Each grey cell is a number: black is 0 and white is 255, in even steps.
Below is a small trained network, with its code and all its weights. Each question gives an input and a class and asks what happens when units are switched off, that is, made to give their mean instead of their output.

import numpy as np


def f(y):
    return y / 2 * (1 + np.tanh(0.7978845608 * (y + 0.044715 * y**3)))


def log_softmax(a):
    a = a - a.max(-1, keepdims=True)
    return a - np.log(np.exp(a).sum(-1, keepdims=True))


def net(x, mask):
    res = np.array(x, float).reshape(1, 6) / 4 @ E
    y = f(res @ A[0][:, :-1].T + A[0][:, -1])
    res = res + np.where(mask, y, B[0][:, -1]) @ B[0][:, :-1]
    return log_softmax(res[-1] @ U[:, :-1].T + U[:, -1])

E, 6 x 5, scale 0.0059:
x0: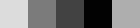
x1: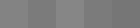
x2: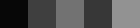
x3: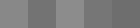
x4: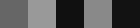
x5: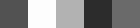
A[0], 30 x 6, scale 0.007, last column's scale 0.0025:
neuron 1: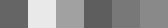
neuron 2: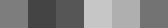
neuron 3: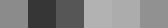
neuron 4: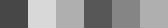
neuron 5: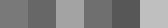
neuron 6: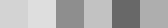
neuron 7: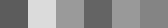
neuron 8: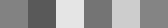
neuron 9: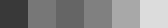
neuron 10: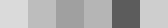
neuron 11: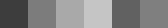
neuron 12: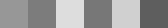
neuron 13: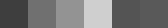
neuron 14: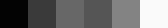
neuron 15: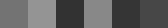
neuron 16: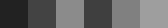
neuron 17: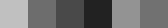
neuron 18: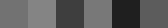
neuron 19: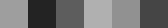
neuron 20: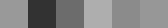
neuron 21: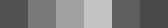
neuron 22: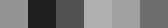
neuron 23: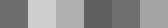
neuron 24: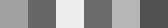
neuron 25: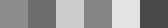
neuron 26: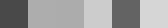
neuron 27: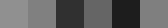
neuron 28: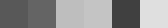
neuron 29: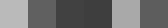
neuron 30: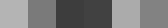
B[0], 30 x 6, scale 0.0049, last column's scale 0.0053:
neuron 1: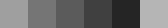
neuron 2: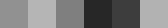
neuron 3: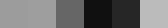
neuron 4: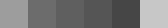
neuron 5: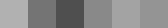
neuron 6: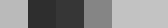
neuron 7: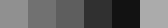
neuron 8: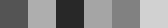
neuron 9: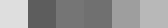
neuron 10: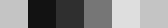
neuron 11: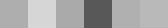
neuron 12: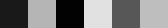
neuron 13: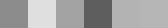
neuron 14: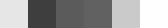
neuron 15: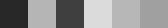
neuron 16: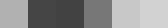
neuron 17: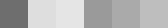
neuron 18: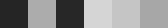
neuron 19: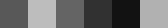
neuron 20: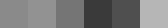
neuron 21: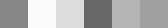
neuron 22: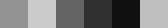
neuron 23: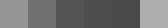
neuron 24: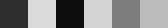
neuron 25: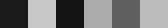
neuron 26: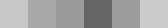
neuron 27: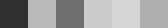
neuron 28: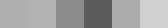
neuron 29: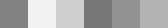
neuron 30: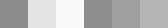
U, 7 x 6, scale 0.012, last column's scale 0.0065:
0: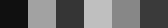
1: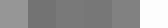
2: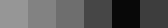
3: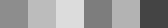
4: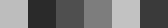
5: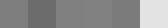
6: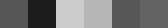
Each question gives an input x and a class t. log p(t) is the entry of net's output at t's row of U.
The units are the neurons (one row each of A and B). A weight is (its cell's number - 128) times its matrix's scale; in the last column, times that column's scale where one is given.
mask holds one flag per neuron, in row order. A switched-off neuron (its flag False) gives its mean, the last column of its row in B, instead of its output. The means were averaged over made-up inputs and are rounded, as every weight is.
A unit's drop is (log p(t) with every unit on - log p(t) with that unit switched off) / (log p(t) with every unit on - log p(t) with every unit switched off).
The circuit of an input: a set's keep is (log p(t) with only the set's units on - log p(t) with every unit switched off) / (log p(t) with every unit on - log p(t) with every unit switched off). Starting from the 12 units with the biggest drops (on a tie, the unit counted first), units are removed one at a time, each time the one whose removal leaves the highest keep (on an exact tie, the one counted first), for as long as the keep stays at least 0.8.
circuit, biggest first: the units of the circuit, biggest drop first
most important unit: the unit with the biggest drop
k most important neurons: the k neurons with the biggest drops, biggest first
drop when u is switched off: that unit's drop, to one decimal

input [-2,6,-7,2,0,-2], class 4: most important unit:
neuron 10
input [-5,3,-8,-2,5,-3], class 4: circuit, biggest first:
neuron 10; neuron 6
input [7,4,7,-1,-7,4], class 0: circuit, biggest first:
neuron 12; neuron 24
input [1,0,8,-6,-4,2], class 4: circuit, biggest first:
neuron 14; neuron 16
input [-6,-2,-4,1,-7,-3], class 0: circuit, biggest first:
neuron 12; neuron 25
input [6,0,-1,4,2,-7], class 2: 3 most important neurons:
neuron 22; neuron 19; neuron 3
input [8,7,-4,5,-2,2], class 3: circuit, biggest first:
neuron 17; neuron 30
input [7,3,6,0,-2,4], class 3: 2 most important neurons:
neuron 17; neuron 30
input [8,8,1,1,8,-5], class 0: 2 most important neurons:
neuron 27; neuron 18
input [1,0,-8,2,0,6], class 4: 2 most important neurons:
neuron 10; neuron 6
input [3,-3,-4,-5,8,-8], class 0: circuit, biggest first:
neuron 27; neuron 15
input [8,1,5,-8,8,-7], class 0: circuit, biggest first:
neuron 27; neuron 18
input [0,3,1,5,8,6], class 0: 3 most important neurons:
neuron 18; neuron 27; neuron 15
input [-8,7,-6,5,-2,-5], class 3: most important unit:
neuron 21
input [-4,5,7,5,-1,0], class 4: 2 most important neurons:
neuron 14; neuron 16
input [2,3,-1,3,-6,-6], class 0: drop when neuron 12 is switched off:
0.2
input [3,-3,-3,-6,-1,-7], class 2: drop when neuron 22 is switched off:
0.1
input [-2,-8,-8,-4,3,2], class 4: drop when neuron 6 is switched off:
0.2
